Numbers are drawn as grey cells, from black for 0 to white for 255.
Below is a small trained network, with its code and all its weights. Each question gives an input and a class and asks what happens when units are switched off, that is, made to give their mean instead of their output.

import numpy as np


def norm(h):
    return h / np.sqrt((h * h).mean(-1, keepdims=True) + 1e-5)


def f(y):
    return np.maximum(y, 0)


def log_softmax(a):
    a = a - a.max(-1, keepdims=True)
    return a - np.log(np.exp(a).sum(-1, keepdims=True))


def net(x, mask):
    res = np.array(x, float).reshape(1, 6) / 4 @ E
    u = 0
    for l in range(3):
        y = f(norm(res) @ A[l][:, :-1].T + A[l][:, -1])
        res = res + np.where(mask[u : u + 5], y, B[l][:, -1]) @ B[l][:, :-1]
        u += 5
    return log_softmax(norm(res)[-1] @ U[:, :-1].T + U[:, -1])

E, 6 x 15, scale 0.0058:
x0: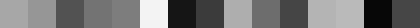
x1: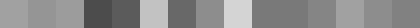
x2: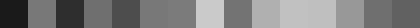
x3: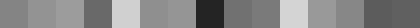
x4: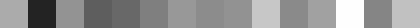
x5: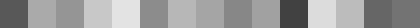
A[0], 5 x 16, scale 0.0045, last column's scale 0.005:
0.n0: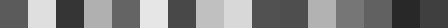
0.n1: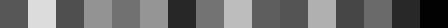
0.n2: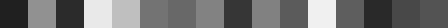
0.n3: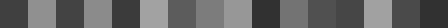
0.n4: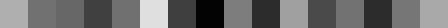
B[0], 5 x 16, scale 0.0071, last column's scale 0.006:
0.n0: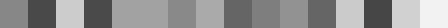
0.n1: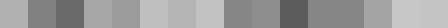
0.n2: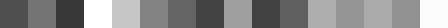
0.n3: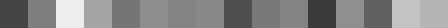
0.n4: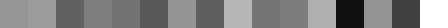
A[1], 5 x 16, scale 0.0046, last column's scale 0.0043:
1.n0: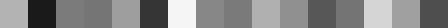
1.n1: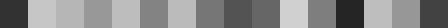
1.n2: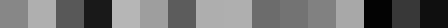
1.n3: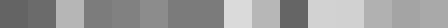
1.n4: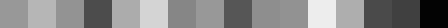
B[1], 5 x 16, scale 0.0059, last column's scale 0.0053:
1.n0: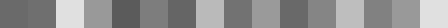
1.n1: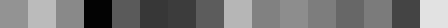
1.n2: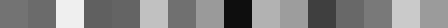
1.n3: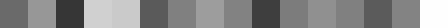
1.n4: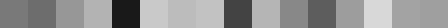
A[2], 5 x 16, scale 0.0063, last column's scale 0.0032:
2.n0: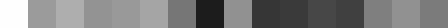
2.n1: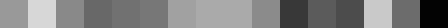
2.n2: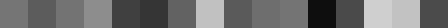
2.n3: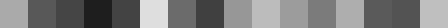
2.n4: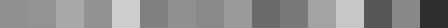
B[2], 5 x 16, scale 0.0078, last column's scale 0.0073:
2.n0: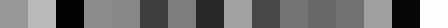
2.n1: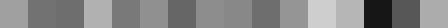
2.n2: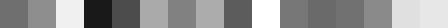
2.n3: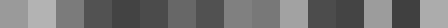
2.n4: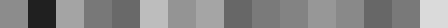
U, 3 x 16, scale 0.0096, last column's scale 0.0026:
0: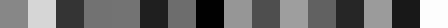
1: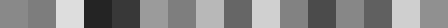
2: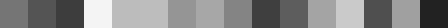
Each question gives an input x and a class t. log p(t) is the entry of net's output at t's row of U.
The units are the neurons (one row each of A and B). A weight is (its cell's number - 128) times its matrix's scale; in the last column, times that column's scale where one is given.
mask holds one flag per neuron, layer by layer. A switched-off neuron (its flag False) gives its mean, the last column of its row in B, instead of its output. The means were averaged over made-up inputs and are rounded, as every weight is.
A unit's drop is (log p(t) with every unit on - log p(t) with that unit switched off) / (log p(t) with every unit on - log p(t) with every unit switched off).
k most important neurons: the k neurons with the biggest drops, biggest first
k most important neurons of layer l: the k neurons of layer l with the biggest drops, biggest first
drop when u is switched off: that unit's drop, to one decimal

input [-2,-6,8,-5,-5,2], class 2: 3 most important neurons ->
(0.n2, 2.n0, 0.n4)
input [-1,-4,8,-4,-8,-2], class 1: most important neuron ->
(2.n2)
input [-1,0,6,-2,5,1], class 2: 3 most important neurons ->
(1.n3, 2.n2, 0.n3)
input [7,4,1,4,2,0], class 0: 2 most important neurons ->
(0.n4, 2.n3)
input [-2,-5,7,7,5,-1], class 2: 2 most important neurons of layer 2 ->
(2.n0, 2.n2)
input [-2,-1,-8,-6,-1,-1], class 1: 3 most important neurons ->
(2.n2, 0.n2, 0.n4)
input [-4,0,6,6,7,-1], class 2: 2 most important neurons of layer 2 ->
(2.n2, 2.n3)
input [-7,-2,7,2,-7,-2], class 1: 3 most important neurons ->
(2.n2, 2.n0, 0.n4)
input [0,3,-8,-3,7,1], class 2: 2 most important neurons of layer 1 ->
(1.n1, 1.n0)
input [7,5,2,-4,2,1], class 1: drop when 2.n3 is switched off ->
0.1
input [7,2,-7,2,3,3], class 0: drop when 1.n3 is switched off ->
0.0
